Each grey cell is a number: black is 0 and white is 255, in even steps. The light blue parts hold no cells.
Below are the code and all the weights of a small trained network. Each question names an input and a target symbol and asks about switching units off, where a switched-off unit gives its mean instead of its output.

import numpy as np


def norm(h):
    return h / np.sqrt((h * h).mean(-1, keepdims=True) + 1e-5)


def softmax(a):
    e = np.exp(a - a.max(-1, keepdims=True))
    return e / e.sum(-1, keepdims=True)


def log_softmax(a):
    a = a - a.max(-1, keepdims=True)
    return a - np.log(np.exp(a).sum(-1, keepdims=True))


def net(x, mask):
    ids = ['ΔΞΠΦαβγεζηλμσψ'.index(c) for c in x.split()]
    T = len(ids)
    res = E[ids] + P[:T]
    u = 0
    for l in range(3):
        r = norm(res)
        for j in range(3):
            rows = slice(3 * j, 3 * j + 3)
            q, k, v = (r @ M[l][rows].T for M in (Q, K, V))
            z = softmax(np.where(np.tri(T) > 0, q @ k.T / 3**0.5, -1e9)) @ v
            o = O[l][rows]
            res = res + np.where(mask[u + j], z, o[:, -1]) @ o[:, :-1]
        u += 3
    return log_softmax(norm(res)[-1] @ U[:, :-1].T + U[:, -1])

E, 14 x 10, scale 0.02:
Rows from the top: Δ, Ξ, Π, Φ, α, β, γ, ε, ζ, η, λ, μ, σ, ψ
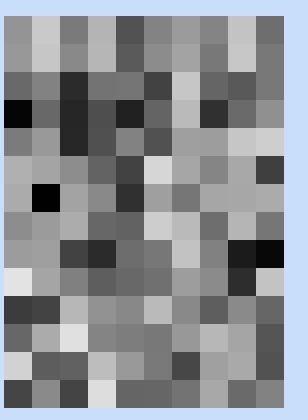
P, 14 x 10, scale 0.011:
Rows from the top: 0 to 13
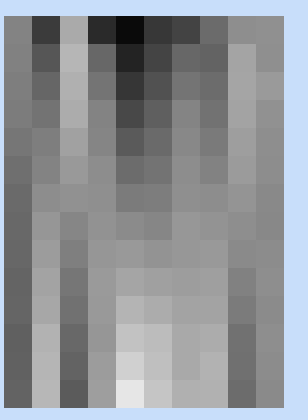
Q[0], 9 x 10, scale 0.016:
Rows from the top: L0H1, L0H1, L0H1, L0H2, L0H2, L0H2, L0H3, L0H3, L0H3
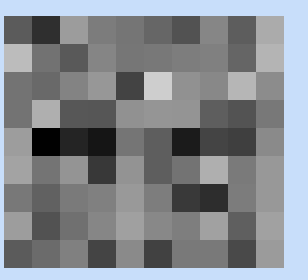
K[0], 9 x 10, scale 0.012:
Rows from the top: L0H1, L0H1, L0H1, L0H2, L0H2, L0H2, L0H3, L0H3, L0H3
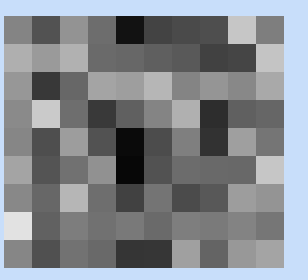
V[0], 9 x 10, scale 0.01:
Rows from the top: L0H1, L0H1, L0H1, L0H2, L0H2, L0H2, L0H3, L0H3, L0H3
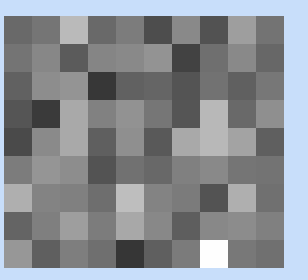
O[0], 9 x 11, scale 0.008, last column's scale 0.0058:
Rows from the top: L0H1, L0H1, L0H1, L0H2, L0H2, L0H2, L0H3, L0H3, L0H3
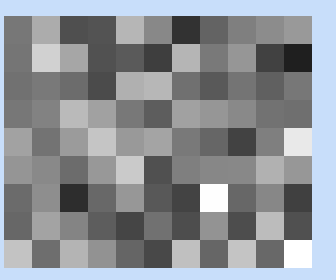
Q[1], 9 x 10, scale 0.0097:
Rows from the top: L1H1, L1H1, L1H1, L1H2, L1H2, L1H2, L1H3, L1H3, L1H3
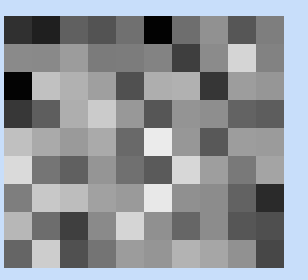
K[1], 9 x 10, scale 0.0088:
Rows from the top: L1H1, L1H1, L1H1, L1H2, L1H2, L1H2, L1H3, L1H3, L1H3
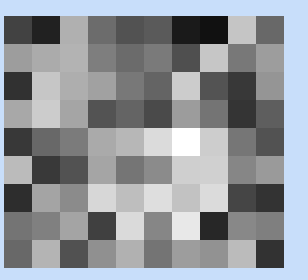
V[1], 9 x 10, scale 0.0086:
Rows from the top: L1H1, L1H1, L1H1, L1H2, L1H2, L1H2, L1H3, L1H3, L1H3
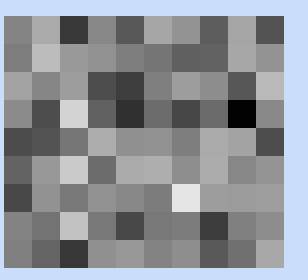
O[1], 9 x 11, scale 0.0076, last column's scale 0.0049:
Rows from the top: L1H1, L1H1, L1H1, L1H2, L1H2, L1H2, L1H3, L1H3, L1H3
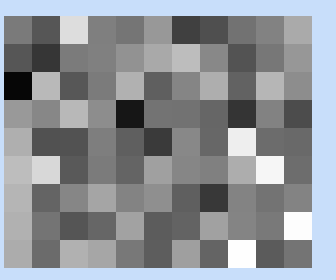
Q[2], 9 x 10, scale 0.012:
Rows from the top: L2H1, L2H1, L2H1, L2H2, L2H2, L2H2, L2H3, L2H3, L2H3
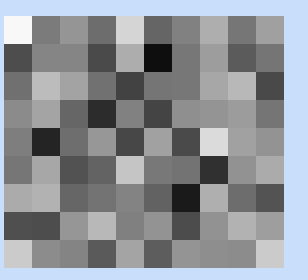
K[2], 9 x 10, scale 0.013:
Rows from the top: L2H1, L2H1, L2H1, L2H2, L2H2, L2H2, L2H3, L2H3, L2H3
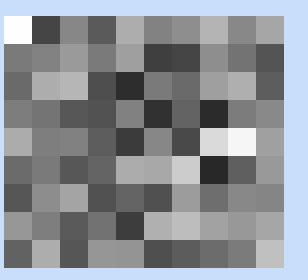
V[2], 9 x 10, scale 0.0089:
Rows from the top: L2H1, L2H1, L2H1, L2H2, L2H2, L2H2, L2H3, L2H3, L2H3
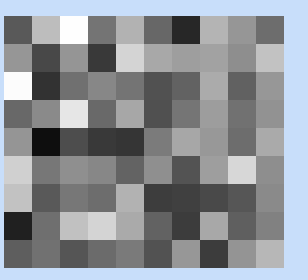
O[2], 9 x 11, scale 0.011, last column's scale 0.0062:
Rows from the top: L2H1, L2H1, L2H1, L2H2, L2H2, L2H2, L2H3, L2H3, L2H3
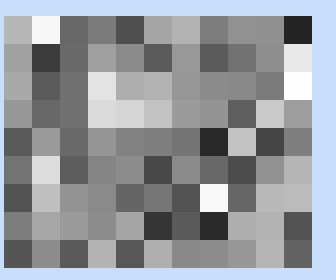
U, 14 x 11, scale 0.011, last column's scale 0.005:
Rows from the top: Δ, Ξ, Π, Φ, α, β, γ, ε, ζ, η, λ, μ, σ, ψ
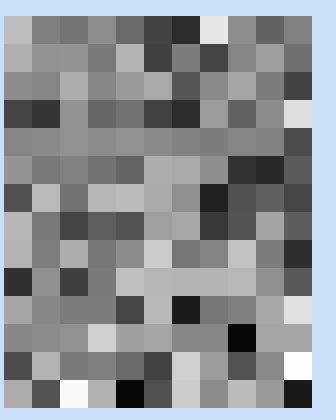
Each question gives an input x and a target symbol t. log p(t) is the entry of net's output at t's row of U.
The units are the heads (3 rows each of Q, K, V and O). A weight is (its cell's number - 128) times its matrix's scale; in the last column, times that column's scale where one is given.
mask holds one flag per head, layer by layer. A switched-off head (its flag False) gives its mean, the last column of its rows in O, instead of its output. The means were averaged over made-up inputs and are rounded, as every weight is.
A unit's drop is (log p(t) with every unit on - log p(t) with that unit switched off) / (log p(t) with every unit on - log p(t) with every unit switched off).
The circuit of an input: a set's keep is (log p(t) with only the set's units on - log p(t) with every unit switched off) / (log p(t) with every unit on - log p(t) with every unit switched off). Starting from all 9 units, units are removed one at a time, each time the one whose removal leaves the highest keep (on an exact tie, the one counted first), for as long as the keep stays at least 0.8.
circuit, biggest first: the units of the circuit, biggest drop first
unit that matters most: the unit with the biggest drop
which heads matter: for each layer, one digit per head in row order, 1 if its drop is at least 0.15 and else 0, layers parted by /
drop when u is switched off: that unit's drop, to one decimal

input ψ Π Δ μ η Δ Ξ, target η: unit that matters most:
L1H2
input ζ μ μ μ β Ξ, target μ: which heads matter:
010 / 000 / 010
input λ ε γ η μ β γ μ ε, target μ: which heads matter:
011 / 000 / 010
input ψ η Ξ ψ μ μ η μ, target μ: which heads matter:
010 / 000 / 000
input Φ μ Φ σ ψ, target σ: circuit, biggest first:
(L0H2; L2H2)
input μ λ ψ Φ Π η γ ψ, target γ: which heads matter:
000 / 000 / 010
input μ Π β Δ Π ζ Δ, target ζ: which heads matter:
110 / 110 / 000
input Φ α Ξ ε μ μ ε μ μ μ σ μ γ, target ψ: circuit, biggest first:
(L0H1; L0H2)
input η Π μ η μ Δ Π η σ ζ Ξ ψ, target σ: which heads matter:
100 / 000 / 110
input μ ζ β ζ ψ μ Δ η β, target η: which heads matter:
000 / 110 / 000
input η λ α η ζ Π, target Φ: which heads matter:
010 / 000 / 110
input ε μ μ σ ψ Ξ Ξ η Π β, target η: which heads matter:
001 / 110 / 000
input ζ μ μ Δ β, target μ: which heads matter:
000 / 000 / 010
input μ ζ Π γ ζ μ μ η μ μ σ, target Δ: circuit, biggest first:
(L0H3; L0H2)
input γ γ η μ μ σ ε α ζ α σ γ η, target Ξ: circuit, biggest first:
(L0H1; L1H1; L2H3)
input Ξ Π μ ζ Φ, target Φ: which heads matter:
000 / 000 / 100
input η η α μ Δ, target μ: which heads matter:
010 / 000 / 000
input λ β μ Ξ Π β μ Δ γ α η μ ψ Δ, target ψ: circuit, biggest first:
(L0H1)
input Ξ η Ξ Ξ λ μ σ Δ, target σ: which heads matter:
000 / 000 / 000
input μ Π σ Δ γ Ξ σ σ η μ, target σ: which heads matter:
000 / 000 / 000
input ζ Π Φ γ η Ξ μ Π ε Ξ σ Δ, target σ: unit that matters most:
L0H1
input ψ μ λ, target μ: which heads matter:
000 / 001 / 010
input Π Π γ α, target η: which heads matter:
010 / 100 / 001
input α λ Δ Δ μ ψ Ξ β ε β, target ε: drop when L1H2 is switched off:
0.4
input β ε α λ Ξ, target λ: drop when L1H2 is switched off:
0.2
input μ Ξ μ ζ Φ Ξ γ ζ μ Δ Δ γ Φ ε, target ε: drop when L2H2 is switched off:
0.3
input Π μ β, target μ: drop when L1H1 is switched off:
0.0
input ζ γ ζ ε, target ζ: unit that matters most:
L1H1
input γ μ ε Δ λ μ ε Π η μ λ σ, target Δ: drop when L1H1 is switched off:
0.2
